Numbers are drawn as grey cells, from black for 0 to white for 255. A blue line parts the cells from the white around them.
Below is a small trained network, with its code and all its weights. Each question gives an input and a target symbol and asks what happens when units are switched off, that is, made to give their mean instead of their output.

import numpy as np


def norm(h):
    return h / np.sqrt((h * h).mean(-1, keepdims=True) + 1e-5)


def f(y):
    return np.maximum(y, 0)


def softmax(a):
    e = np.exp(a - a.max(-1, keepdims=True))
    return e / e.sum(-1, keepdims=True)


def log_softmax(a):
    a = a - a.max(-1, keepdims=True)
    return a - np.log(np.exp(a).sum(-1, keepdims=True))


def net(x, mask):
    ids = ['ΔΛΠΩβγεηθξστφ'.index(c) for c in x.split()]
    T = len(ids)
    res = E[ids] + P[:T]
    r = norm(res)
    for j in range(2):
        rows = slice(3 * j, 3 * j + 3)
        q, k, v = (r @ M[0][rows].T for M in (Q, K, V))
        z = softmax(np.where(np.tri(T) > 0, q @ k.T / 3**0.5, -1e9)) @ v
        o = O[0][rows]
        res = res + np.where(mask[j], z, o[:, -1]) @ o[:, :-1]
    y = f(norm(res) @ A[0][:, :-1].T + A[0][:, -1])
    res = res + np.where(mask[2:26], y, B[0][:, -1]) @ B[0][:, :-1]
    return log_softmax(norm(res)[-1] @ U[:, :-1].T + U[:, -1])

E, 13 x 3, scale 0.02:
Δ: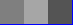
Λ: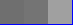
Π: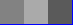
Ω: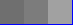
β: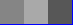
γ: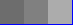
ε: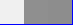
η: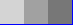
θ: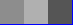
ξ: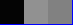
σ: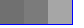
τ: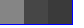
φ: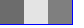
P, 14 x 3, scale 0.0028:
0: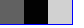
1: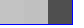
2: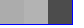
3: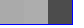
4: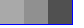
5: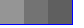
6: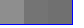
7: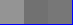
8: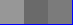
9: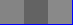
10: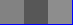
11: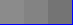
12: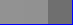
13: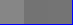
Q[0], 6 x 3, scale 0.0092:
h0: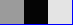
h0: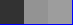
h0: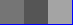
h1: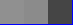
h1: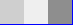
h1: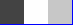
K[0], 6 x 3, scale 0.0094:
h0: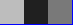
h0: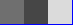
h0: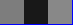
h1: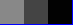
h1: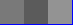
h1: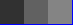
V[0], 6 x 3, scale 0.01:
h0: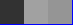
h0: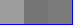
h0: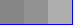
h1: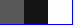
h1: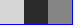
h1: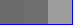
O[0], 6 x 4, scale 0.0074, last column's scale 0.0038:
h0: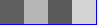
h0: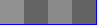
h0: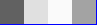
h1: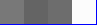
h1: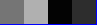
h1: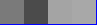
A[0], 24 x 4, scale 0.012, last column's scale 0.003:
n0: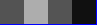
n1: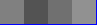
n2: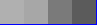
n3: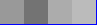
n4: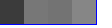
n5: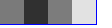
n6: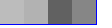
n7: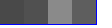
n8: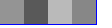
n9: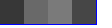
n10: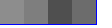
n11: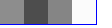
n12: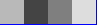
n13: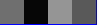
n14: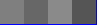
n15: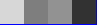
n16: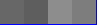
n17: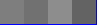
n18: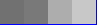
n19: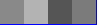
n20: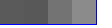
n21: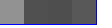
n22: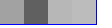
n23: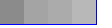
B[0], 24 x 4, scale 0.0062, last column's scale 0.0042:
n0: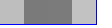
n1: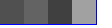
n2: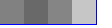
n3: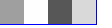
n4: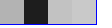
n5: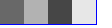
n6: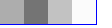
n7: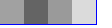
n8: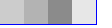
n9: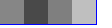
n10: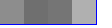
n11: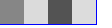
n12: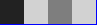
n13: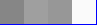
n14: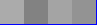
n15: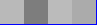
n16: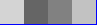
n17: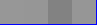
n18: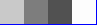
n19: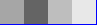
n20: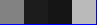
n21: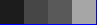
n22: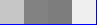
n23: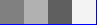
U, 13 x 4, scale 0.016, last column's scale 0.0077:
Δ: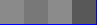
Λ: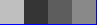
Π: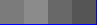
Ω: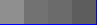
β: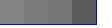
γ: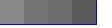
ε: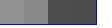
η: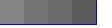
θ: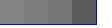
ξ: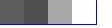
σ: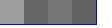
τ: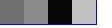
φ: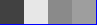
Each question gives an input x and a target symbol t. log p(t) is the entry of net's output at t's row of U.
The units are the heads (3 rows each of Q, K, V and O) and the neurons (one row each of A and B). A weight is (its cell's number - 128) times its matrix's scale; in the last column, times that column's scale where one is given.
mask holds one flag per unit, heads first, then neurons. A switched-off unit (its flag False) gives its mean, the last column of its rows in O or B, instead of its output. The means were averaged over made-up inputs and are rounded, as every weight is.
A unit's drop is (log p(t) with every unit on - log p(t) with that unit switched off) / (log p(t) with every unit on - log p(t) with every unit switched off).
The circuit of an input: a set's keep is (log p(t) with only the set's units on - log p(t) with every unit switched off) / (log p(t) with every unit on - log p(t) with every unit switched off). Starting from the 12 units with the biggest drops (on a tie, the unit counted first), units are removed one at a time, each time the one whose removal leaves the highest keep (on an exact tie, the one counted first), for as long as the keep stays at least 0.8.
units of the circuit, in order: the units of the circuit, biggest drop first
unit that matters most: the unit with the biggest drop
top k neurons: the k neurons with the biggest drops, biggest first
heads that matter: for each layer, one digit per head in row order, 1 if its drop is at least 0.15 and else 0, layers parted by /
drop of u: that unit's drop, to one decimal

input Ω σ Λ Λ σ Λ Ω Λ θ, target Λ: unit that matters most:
h1
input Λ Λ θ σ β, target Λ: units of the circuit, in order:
h0, n3, n11, n19
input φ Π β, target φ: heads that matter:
01
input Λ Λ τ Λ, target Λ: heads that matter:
01
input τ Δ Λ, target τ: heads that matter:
11
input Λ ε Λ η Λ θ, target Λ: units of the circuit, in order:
h0, n19, n3, n11
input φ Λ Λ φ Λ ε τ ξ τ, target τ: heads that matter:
00
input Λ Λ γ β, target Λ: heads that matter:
11
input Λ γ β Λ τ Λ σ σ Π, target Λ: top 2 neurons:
n19, n3
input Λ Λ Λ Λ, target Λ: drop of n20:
0.2
